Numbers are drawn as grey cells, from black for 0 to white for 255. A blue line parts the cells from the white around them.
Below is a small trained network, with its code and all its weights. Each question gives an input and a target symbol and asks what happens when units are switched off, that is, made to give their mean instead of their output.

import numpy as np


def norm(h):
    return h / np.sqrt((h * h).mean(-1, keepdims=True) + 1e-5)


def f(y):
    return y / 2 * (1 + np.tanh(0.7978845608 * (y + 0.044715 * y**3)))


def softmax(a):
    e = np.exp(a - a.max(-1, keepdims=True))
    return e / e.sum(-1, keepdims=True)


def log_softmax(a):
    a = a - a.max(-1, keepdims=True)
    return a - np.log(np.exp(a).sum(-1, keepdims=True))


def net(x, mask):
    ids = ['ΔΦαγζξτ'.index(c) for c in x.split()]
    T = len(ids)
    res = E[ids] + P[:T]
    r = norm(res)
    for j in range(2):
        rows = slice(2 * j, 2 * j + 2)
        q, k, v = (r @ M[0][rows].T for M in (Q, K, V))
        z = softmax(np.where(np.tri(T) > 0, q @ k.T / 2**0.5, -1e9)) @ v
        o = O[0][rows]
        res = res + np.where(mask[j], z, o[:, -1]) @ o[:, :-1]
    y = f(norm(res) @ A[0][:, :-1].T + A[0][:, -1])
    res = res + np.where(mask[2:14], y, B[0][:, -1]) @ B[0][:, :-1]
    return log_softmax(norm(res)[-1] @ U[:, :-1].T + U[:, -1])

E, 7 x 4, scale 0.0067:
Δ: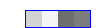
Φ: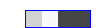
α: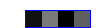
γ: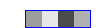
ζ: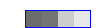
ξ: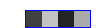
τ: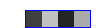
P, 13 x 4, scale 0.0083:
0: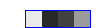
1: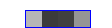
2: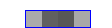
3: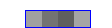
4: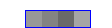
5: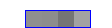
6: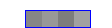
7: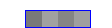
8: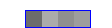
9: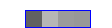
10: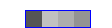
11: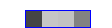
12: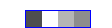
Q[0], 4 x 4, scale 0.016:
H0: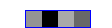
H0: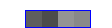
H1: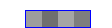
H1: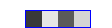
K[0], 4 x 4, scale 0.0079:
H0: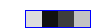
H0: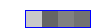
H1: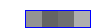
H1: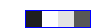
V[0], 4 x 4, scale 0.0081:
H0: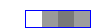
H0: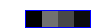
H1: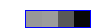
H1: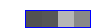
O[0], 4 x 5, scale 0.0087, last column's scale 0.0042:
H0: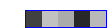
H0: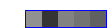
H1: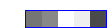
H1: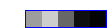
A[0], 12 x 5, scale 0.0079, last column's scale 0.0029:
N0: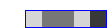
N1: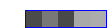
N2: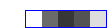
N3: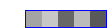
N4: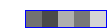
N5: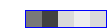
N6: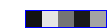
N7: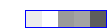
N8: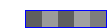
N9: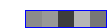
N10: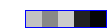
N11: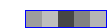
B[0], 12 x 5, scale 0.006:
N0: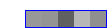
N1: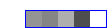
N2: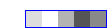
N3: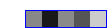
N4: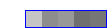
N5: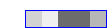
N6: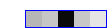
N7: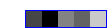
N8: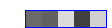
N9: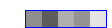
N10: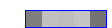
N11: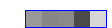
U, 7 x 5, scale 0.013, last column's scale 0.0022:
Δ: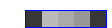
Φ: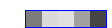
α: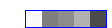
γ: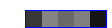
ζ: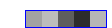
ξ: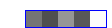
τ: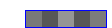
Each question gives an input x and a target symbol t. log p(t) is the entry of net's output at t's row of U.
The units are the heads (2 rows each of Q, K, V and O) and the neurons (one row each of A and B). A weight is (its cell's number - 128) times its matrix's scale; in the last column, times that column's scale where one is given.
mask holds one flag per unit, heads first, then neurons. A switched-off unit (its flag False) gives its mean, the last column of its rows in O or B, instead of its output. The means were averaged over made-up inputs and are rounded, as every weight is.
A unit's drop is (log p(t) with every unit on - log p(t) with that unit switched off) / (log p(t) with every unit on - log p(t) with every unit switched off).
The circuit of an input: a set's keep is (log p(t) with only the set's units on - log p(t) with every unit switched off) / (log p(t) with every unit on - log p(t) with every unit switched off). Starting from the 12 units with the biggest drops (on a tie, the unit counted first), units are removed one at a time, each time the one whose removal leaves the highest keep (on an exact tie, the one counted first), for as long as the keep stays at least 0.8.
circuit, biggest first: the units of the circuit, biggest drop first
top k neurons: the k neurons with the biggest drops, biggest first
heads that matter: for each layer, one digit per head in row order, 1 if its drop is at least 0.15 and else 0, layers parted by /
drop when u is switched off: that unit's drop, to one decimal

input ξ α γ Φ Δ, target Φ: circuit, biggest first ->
(H1; H0)
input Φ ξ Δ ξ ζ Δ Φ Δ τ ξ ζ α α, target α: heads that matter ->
10
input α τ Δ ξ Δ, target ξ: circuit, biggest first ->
(N7)
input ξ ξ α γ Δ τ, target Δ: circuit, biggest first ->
(N7; H1; N6)
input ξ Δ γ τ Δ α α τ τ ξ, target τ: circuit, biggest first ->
(H0; N6)
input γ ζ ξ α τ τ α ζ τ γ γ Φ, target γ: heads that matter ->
01
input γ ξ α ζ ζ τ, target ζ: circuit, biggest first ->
(H1; N2)
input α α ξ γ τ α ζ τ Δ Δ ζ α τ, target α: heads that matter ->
10
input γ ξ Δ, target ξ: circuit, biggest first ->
(N7; H0; H1)
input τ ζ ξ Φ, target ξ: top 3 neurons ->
(N7; N5; N3)
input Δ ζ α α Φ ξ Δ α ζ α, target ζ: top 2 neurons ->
(N2; N7)
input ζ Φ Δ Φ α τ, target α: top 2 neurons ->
(N7; N5)
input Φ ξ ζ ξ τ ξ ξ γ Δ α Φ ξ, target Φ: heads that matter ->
10
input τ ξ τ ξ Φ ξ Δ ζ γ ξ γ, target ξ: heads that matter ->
10
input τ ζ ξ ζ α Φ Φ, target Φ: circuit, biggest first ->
(H1)
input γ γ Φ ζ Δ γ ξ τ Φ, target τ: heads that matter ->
01
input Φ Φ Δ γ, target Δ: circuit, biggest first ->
(H0; H1)
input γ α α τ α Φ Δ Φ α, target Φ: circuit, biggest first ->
(H1; N5)
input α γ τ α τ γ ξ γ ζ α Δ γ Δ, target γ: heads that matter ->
00
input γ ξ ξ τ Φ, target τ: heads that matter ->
11
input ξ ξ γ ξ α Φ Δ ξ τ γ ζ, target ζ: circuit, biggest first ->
(H1)
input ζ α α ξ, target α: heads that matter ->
10
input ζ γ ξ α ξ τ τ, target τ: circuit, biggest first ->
(N6; H0)
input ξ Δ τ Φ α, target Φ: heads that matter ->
01
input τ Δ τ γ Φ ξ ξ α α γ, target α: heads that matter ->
10
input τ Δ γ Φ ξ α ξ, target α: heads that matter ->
10
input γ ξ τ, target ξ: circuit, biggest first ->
(N6)
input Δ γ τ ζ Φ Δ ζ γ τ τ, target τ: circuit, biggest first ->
(H0; N6)
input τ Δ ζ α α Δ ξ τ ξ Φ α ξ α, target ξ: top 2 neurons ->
(N6; N1)
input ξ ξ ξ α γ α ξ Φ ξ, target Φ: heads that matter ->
11
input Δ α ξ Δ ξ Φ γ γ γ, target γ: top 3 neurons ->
(N7; N5; N2)
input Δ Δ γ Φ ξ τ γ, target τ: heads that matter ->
00
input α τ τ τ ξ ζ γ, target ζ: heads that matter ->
01
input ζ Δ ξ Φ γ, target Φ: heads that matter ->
11
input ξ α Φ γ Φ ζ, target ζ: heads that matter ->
11
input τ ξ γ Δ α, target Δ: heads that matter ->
01
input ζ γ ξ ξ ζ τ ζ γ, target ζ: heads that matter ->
01
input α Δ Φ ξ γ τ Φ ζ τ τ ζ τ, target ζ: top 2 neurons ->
(N7; N2)
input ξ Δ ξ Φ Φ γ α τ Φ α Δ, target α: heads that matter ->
11
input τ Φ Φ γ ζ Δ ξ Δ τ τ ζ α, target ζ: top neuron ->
(N7)
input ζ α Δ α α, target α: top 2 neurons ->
(N5; N7)
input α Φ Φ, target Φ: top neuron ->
(N5)
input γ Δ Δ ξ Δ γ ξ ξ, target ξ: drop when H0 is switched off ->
0.9
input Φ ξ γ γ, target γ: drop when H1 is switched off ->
0.2
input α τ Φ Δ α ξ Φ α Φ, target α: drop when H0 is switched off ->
0.5
